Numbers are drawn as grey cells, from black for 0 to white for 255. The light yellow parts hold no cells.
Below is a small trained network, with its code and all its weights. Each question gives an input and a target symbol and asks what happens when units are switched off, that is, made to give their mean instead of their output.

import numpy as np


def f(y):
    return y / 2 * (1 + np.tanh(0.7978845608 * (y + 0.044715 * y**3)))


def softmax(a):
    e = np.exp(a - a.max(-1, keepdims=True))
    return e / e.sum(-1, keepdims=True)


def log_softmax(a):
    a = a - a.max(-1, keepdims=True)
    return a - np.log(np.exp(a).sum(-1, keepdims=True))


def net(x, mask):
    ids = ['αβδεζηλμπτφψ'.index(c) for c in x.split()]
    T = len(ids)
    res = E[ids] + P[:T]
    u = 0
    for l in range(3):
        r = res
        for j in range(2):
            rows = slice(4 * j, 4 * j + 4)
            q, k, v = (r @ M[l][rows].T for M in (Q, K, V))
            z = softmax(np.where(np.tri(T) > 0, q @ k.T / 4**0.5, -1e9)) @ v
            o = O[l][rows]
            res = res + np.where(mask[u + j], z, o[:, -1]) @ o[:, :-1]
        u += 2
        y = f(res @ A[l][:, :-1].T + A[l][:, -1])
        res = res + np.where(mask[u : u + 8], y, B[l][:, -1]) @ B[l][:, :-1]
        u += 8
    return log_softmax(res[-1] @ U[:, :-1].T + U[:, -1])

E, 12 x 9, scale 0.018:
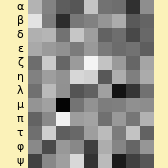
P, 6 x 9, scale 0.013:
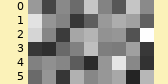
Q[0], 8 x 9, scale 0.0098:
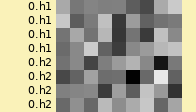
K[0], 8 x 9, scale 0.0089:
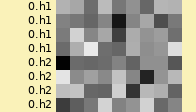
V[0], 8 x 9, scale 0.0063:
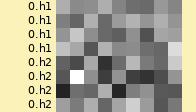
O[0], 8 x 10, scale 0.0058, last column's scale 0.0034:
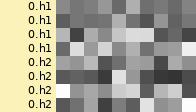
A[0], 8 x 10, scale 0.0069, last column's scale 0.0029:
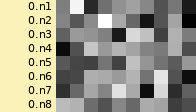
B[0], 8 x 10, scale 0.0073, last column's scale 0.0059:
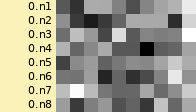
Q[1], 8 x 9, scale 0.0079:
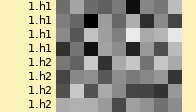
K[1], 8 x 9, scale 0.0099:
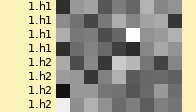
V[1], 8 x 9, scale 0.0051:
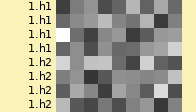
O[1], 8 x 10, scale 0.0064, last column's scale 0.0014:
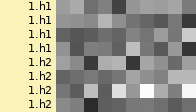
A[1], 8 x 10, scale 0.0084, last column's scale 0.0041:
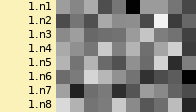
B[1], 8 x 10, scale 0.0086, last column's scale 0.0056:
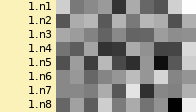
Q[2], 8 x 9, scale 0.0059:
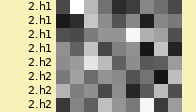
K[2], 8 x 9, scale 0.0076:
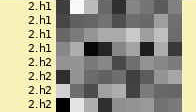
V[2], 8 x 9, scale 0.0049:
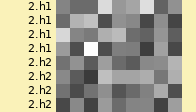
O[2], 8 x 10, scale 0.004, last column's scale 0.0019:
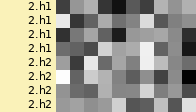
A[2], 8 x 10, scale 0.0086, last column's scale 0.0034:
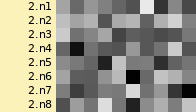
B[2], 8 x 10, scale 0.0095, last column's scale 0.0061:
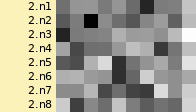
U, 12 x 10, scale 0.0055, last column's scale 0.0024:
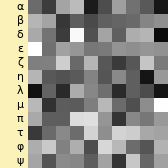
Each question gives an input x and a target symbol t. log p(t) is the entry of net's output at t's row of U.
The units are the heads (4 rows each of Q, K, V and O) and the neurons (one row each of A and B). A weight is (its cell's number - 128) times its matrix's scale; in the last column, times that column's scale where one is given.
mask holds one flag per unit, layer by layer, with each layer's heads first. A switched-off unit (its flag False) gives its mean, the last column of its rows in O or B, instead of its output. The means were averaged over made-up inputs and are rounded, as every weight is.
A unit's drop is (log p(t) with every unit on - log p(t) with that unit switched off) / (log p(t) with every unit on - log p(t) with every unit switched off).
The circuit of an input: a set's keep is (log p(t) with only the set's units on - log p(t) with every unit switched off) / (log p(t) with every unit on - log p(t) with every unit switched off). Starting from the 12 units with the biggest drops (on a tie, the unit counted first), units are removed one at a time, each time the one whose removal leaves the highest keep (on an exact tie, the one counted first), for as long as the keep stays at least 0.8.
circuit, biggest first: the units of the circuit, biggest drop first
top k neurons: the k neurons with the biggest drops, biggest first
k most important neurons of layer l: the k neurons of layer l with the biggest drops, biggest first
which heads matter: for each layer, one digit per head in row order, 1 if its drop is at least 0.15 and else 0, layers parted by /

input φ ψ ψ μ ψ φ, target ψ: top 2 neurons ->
[2.n7, 1.n8]
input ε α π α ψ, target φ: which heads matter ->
01 / 10 / 00
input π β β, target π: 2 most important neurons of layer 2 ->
[2.n8, 2.n1]
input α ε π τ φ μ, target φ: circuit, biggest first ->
[1.n4, 0.h2, 1.n8]
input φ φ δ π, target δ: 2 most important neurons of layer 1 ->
[1.n1, 1.n6]
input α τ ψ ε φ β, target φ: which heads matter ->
01 / 00 / 00
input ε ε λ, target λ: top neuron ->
[1.n1]
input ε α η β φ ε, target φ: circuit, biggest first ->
[0.h2, 1.n8, 1.n4]
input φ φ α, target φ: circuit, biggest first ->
[1.n8, 1.n4, 0.h1]
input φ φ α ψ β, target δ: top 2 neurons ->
[1.n7, 0.n8]
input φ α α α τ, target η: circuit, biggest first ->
[0.n8, 1.n5, 2.n8]
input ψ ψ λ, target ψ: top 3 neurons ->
[1.n8, 2.n7, 1.n5]
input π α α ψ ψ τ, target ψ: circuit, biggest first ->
[0.h2, 2.n7, 1.n8, 1.n4]
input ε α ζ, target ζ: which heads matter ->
01 / 00 / 11
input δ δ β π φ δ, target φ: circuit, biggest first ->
[0.h2, 1.n4, 1.n8]
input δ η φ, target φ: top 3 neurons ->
[1.n8, 0.n3, 1.n4]
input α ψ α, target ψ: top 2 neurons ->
[1.n8, 2.n7]
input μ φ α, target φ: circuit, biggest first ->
[1.n8, 0.h2, 0.h1]
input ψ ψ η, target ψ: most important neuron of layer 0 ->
[0.n2]
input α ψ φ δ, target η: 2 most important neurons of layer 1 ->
[1.n2, 1.n4]
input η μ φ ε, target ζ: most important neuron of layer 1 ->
[1.n1]
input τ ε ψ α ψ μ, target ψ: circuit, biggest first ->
[0.h2, 1.n8, 2.n7, 1.n4]
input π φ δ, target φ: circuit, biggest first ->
[1.n4, 0.h1]
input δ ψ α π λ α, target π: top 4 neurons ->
[1.n8, 0.n7, 2.n8, 1.n1]
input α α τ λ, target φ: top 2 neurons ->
[0.n7, 1.n6]
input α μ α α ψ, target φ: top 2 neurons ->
[0.n3, 0.n1]
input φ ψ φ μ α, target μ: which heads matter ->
10 / 10 / 00
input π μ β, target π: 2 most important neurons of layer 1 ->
[1.n1, 1.n8]
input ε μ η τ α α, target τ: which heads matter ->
00 / 01 / 00
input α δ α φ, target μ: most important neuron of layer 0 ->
[0.n6]
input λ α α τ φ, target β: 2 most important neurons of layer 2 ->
[2.n2, 2.n3]
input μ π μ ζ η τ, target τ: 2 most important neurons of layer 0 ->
[0.n1, 0.n7]
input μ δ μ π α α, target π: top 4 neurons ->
[1.n8, 0.n7, 1.n1, 2.n8]
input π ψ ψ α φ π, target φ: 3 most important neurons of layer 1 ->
[1.n8, 1.n4, 1.n6]
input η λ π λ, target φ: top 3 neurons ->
[0.n7, 1.n6, 0.n2]
